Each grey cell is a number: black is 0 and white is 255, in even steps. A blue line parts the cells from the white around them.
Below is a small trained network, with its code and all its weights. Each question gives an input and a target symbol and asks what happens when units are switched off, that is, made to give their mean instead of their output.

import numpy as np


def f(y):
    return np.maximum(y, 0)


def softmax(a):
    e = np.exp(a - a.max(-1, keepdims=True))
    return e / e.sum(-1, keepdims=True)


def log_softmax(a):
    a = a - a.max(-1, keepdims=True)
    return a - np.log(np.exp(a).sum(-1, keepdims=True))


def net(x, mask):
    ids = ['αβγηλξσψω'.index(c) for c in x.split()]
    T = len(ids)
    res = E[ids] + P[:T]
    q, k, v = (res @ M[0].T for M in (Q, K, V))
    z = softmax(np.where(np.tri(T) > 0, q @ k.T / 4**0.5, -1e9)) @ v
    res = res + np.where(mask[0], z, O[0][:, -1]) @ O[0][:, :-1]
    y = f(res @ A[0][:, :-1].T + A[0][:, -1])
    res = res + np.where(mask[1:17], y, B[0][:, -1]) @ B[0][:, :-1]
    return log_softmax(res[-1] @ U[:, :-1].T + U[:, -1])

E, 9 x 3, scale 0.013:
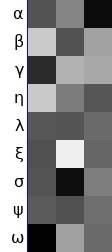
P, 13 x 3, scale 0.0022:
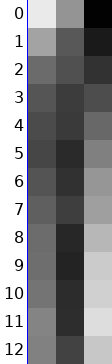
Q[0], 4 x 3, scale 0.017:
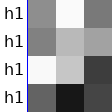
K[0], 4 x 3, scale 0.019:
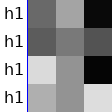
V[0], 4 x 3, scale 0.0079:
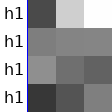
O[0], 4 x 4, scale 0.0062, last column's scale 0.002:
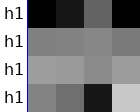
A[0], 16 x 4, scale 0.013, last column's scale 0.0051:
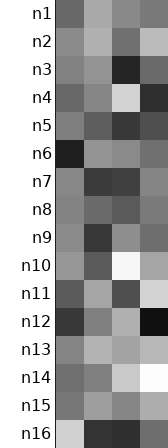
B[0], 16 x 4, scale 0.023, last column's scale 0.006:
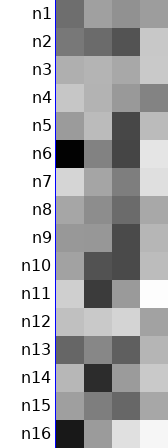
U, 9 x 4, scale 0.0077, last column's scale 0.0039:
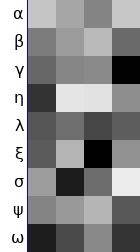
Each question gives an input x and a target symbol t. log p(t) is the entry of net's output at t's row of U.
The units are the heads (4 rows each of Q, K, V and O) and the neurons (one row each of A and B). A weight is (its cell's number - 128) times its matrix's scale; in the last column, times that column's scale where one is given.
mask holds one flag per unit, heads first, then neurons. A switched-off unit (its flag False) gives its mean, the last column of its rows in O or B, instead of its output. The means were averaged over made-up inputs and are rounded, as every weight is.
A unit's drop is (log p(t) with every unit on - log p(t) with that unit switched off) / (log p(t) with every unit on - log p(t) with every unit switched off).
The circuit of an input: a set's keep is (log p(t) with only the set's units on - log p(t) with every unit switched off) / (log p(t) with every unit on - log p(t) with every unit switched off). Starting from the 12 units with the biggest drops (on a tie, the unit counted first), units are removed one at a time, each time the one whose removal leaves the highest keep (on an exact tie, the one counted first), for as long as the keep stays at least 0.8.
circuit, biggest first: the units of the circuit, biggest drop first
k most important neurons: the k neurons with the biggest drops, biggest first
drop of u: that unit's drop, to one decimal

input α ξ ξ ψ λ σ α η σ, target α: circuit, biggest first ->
[n7]
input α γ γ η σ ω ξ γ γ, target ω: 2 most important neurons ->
[n6, n7]
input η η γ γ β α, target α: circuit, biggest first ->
[n3, n7]
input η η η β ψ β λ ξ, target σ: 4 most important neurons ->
[n11, n16, n14, n5]
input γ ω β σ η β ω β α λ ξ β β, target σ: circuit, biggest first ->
[n10, n14]
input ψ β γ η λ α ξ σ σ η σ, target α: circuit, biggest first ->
[n7, n6]
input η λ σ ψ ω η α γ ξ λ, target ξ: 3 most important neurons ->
[n6, n5, n9]
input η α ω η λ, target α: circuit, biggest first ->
[n6, h1, n7]
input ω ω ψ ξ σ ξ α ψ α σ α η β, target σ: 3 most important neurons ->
[n10, n14, n6]
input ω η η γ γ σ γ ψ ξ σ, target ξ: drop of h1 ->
0.9
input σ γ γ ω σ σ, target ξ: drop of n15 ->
0.0
